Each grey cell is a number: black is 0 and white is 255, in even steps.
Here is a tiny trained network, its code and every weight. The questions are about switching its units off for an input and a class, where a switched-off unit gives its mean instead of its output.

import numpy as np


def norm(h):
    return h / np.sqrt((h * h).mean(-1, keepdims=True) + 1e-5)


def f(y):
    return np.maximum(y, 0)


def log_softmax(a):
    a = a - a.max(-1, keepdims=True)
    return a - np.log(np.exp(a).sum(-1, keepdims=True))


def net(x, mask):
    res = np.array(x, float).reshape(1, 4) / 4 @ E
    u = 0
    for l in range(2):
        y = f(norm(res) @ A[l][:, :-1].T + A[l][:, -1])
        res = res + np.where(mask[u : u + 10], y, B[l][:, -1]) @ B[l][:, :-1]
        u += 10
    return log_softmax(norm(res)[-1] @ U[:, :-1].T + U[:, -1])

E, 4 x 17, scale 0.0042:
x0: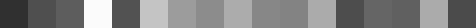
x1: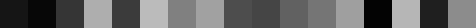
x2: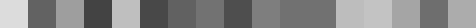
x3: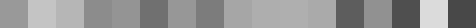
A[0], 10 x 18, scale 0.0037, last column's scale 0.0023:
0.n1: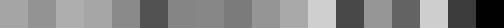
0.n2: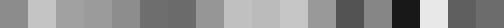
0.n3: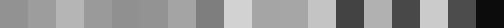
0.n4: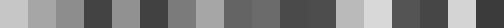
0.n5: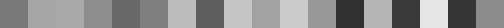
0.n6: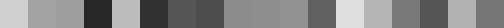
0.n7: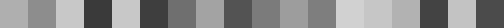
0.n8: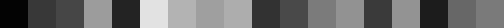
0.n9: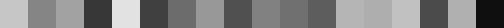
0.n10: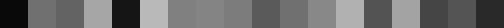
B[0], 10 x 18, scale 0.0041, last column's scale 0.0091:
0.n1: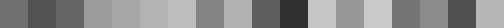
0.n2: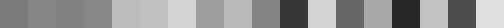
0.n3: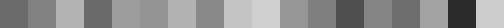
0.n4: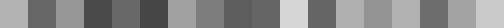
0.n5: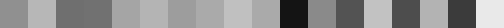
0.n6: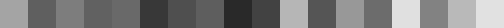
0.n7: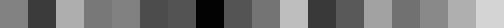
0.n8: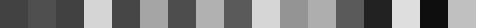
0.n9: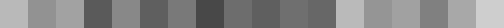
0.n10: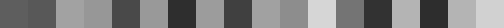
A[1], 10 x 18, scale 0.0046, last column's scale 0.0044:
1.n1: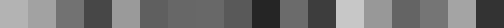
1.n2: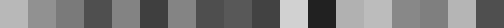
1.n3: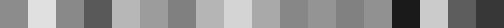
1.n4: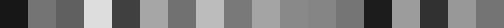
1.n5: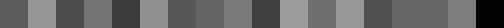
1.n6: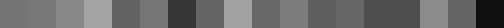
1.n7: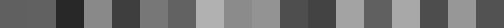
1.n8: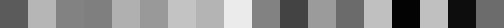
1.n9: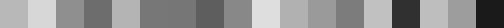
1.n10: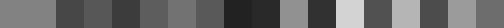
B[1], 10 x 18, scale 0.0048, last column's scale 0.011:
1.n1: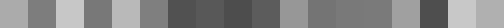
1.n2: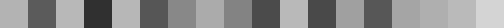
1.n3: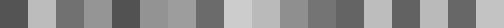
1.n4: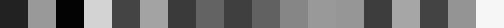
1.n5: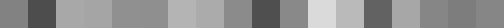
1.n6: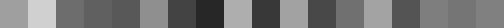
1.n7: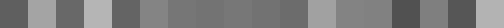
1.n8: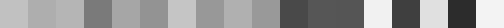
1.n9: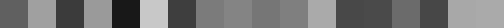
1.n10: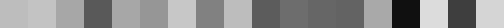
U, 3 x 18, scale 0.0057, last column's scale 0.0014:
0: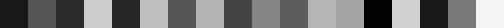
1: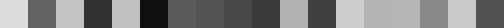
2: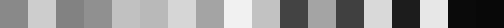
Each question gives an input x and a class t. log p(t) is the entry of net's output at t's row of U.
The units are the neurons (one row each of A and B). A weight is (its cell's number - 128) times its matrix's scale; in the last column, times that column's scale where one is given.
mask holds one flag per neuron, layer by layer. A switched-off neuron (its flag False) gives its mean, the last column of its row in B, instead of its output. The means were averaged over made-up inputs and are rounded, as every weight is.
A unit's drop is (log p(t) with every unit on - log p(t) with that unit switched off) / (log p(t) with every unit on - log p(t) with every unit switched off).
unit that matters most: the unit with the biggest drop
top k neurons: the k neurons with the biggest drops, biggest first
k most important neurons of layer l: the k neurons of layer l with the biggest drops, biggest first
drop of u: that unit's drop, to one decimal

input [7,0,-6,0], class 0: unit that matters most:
0.n8
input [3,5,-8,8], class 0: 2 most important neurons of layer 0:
(0.n8 0.n10)
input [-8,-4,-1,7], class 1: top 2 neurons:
(0.n6 0.n7)
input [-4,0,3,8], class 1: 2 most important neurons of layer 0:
(0.n6 0.n7)
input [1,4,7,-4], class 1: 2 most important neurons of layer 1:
(1.n10 1.n9)
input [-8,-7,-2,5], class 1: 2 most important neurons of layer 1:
(1.n10 1.n2)
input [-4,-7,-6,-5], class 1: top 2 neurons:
(0.n6 0.n4)
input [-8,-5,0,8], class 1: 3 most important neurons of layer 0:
(0.n6 0.n7 0.n4)
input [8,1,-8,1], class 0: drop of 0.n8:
0.1
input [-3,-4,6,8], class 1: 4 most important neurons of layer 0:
(0.n6 0.n7 0.n4 0.n9)
